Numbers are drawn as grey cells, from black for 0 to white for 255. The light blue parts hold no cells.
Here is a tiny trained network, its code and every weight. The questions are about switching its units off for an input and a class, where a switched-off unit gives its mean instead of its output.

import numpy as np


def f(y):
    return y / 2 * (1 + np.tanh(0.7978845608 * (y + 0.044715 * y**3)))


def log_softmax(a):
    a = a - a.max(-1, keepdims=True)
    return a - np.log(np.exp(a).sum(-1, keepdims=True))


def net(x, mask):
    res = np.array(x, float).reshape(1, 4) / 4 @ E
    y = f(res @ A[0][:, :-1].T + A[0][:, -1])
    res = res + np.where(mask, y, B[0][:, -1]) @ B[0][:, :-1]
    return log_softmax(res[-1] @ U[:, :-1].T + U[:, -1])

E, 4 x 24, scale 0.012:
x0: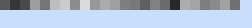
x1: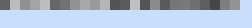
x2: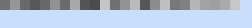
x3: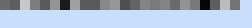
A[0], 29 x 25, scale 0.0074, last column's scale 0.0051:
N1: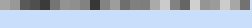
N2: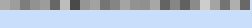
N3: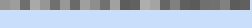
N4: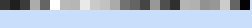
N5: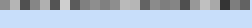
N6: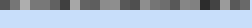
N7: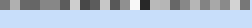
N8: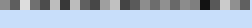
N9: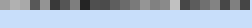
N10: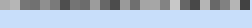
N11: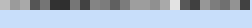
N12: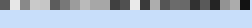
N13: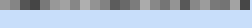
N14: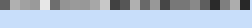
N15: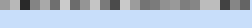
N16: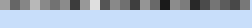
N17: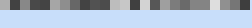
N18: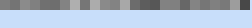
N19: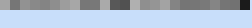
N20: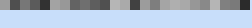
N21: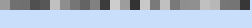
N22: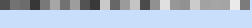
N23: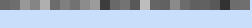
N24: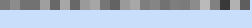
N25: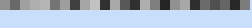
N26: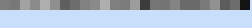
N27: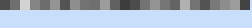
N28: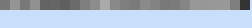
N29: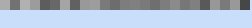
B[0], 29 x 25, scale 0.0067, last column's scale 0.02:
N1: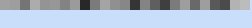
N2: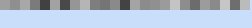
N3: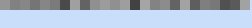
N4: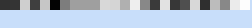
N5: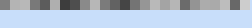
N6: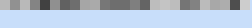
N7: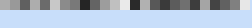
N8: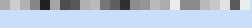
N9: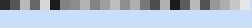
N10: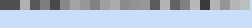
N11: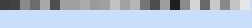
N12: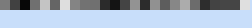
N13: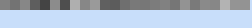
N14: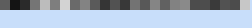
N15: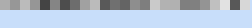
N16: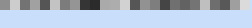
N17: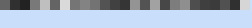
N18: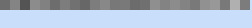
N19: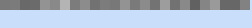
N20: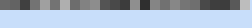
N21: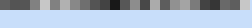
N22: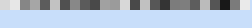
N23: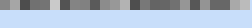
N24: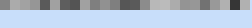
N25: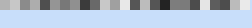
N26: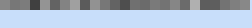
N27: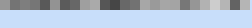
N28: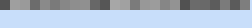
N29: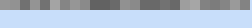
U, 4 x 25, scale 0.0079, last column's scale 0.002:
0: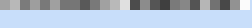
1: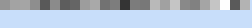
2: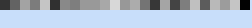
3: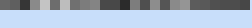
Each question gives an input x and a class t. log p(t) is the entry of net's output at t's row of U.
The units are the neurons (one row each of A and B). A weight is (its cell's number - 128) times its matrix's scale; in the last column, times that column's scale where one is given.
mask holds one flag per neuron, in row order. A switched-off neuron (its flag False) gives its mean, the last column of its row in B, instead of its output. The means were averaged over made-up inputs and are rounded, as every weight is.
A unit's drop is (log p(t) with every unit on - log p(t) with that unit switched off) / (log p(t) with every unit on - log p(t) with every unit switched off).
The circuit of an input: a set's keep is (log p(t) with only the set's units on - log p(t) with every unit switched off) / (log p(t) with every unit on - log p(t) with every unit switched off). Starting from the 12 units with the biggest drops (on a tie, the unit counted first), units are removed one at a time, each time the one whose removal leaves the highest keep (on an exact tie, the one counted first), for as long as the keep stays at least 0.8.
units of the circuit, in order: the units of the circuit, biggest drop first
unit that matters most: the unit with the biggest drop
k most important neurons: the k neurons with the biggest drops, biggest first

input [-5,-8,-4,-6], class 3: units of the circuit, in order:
(N17)
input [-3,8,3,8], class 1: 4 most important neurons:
(N8, N6, N27, N17)
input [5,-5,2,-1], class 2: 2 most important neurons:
(N4, N12)
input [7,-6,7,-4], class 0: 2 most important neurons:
(N22, N1)
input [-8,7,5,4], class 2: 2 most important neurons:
(N11, N9)
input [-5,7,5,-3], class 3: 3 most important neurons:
(N12, N14, N4)
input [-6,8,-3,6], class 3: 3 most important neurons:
(N12, N14, N4)
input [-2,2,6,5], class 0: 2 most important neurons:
(N7, N22)
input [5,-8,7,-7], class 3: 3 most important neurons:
(N21, N17, N20)
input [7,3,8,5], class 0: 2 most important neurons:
(N22, N7)
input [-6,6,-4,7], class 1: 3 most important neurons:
(N8, N6, N4)
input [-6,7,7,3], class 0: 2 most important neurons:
(N7, N22)
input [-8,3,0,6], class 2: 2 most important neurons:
(N9, N11)
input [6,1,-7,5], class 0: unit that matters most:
N25
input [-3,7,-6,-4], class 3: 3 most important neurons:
(N12, N14, N22)
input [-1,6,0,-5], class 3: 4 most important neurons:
(N12, N14, N8, N6)
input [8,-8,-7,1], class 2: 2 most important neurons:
(N4, N12)
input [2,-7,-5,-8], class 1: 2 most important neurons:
(N15, N5)
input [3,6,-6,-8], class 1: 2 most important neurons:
(N15, N5)
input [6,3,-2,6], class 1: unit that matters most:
N8
